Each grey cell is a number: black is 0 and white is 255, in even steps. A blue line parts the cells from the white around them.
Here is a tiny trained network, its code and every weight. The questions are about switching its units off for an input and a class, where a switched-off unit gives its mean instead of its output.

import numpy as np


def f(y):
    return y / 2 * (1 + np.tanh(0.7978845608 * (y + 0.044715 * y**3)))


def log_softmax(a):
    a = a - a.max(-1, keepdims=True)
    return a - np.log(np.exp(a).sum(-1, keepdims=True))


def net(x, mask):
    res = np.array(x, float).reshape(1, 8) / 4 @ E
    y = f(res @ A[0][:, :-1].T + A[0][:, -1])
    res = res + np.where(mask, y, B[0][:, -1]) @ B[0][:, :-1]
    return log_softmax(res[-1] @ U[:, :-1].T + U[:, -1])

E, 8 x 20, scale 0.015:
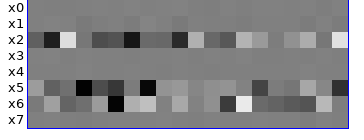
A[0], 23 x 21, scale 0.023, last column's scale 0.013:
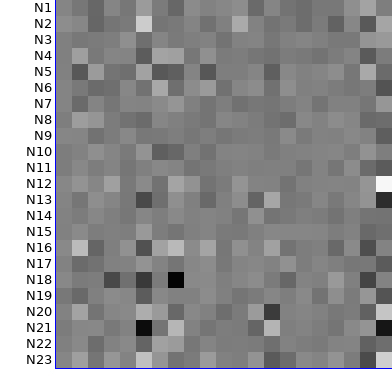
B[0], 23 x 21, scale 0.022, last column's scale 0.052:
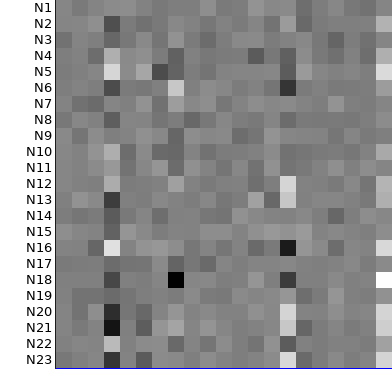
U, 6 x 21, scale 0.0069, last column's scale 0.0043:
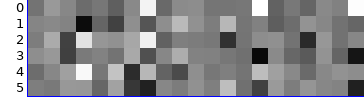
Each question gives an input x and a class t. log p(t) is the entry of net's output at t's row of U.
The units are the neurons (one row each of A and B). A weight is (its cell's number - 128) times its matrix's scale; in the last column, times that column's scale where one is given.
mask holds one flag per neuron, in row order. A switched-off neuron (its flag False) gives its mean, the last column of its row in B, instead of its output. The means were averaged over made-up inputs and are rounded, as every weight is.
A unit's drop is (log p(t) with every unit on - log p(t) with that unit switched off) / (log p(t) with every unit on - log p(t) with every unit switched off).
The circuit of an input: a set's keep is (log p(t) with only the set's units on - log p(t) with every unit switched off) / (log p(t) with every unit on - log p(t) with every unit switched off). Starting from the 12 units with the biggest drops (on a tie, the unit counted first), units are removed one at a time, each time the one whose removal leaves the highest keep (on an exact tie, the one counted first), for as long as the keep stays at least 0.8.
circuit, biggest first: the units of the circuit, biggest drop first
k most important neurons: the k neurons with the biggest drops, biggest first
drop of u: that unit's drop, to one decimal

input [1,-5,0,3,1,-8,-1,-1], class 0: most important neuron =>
N5
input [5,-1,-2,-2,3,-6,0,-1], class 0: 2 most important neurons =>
N5; N18
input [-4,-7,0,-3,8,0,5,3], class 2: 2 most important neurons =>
N18; N16
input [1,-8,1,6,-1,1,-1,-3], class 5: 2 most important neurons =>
N21; N23
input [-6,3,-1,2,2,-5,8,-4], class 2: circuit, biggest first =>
N16; N18
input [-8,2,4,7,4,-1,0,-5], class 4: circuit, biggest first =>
N18; N23
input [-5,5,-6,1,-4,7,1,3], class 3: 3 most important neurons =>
N16; N21; N4
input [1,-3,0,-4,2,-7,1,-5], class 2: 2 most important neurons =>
N20; N23
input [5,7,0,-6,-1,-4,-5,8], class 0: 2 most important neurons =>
N18; N16
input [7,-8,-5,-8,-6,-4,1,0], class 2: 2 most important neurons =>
N16; N18
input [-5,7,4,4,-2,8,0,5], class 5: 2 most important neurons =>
N23; N20
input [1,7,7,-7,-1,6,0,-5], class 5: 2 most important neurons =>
N5; N23
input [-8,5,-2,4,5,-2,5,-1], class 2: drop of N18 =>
0.5
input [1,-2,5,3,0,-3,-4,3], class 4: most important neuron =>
N18
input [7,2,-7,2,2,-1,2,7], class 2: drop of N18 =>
0.6
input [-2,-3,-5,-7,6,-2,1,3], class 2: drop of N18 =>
0.5
